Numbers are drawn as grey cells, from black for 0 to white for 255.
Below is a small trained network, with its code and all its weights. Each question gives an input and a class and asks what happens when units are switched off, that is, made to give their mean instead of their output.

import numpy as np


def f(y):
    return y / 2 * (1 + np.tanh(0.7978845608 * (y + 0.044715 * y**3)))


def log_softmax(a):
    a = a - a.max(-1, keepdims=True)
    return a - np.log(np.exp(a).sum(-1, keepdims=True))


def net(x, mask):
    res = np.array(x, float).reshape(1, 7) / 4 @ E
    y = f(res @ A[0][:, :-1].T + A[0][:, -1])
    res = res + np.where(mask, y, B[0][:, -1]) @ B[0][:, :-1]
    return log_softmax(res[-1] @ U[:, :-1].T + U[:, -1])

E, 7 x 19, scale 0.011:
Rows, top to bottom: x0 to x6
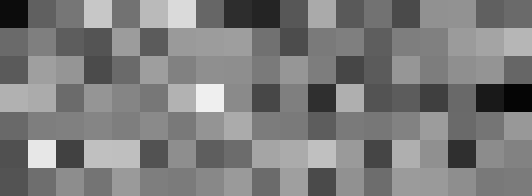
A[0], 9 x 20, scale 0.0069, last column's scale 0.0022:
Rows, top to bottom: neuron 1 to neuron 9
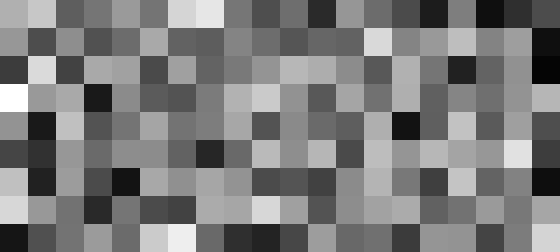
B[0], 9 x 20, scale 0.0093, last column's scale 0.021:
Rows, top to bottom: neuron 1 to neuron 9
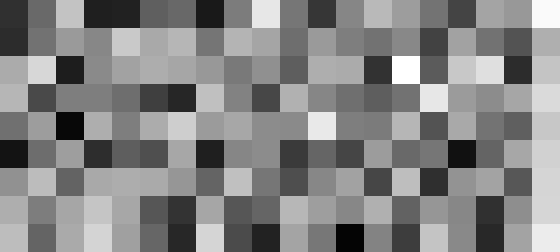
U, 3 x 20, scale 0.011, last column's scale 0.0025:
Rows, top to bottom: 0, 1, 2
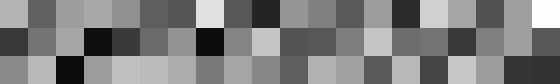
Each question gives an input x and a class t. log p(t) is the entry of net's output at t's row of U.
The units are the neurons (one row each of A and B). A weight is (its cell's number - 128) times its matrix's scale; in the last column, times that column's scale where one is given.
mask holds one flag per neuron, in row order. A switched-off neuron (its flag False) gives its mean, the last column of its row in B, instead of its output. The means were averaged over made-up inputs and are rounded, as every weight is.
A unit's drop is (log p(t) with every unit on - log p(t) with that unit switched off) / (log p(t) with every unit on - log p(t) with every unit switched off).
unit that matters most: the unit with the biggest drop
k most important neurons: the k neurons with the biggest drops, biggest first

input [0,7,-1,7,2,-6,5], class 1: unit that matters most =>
neuron 1
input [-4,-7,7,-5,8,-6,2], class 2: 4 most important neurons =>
neuron 1; neuron 5; neuron 9; neuron 7
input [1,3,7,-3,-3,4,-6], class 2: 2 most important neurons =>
neuron 1; neuron 3
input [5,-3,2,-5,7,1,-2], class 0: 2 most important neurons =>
neuron 9; neuron 1
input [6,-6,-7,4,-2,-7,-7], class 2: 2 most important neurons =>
neuron 7; neuron 5
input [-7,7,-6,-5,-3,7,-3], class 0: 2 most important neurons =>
neuron 4; neuron 8
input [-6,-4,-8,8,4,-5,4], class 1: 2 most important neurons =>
neuron 1; neuron 9
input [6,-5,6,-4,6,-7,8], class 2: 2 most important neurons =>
neuron 5; neuron 7
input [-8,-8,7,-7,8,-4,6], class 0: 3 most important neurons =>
neuron 4; neuron 8; neuron 1
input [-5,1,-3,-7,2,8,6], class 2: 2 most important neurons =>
neuron 3; neuron 1
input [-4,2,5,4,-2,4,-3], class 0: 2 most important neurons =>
neuron 6; neuron 8
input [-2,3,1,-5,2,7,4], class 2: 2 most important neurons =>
neuron 3; neuron 1
